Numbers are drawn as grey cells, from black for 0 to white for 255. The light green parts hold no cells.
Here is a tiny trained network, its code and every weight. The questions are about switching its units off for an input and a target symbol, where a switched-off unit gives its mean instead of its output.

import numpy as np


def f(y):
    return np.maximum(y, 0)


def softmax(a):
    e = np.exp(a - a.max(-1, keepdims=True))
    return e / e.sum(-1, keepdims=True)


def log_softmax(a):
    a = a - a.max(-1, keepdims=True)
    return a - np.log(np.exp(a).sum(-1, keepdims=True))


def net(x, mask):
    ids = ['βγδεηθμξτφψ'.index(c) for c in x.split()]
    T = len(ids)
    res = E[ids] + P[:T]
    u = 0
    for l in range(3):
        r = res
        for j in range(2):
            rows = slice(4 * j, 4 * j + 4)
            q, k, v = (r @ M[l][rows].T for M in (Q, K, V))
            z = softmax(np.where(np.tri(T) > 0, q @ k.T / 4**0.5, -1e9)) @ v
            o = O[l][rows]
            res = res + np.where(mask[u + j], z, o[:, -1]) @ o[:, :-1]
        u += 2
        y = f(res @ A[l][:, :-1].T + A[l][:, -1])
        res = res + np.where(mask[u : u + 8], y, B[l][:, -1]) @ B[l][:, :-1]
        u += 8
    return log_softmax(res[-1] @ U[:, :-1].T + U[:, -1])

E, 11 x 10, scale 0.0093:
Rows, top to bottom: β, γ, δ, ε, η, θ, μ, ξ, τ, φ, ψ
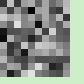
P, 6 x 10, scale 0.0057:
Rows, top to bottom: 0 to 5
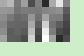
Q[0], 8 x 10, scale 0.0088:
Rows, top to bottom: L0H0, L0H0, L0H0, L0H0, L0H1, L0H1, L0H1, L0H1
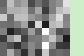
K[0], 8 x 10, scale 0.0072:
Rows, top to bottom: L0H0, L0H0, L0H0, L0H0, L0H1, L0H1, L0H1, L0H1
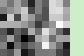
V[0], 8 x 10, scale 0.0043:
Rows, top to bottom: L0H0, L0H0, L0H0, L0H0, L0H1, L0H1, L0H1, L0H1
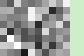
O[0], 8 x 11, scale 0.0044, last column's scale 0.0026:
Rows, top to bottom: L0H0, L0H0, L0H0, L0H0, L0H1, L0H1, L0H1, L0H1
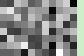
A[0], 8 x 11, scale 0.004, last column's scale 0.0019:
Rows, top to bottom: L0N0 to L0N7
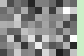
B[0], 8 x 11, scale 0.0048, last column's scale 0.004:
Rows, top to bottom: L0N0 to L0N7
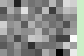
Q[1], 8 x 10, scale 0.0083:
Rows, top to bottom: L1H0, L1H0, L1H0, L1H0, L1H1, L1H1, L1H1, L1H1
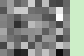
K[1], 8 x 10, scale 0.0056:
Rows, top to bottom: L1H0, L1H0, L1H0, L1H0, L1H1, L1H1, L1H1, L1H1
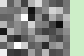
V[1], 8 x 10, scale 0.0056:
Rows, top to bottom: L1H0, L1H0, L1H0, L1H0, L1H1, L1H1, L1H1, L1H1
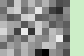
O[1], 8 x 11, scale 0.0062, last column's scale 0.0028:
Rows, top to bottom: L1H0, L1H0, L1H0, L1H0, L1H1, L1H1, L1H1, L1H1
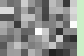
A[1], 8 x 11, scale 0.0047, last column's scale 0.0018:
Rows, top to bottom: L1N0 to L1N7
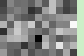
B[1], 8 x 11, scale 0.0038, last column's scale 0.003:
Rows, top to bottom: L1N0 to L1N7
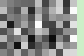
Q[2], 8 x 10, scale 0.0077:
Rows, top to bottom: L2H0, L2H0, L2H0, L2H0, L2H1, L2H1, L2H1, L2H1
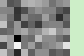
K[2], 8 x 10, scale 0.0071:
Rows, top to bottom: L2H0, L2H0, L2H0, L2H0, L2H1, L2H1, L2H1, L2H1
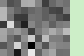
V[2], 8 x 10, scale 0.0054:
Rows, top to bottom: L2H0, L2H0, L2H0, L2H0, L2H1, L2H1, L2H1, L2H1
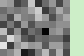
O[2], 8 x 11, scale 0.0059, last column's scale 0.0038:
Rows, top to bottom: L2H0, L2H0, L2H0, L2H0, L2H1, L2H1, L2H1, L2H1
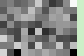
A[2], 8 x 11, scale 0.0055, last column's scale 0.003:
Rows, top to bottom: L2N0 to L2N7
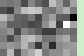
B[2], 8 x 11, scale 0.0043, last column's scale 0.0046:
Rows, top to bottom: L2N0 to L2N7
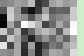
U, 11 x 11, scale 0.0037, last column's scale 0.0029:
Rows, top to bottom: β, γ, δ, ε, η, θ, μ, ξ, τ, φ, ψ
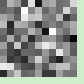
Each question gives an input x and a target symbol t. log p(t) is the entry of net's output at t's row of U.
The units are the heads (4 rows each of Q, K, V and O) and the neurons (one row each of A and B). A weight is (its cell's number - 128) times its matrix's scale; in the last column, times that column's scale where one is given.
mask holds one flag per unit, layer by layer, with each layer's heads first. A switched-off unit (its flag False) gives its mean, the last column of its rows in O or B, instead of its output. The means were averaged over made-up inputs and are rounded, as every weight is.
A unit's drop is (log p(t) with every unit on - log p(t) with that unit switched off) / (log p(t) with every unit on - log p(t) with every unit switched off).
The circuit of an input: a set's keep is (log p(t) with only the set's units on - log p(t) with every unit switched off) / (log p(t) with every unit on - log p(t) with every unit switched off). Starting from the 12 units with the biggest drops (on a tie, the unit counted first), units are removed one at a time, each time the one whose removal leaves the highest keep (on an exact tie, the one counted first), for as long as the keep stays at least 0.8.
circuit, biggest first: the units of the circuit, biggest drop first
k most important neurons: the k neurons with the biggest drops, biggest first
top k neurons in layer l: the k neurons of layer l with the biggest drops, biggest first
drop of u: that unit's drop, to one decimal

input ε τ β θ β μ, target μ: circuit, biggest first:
[L2H1, L1H1, L0H1]
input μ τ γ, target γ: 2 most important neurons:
[L2N3, L0N0]
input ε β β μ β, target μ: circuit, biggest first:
[L1H1, L0H1, L2H1]
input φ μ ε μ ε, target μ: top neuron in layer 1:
[L1N3]
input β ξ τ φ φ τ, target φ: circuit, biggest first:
[L1H0, L0H0]
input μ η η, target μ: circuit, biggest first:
[L1H1, L2H1, L0H1]
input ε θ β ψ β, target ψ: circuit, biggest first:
[L2H1, L1H0, L0H1]
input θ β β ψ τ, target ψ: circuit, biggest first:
[L2H1, L1H0]
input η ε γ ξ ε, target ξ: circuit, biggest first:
[L1H1, L0H1, L2H1, L1N6]
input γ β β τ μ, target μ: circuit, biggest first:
[L0H1, L2H1, L1H1]
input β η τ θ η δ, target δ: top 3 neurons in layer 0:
[L0N5, L0N3, L0N7]
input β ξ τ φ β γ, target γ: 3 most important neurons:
[L2N3, L0N0, L1N7]
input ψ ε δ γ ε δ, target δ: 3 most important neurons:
[L0N5, L0N3, L1N3]
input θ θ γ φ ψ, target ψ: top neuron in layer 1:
[L1N3]
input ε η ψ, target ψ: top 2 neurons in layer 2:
[L2N1, L2N5]
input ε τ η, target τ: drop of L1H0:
0.3
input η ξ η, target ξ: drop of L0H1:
0.3
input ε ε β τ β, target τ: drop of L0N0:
0.2
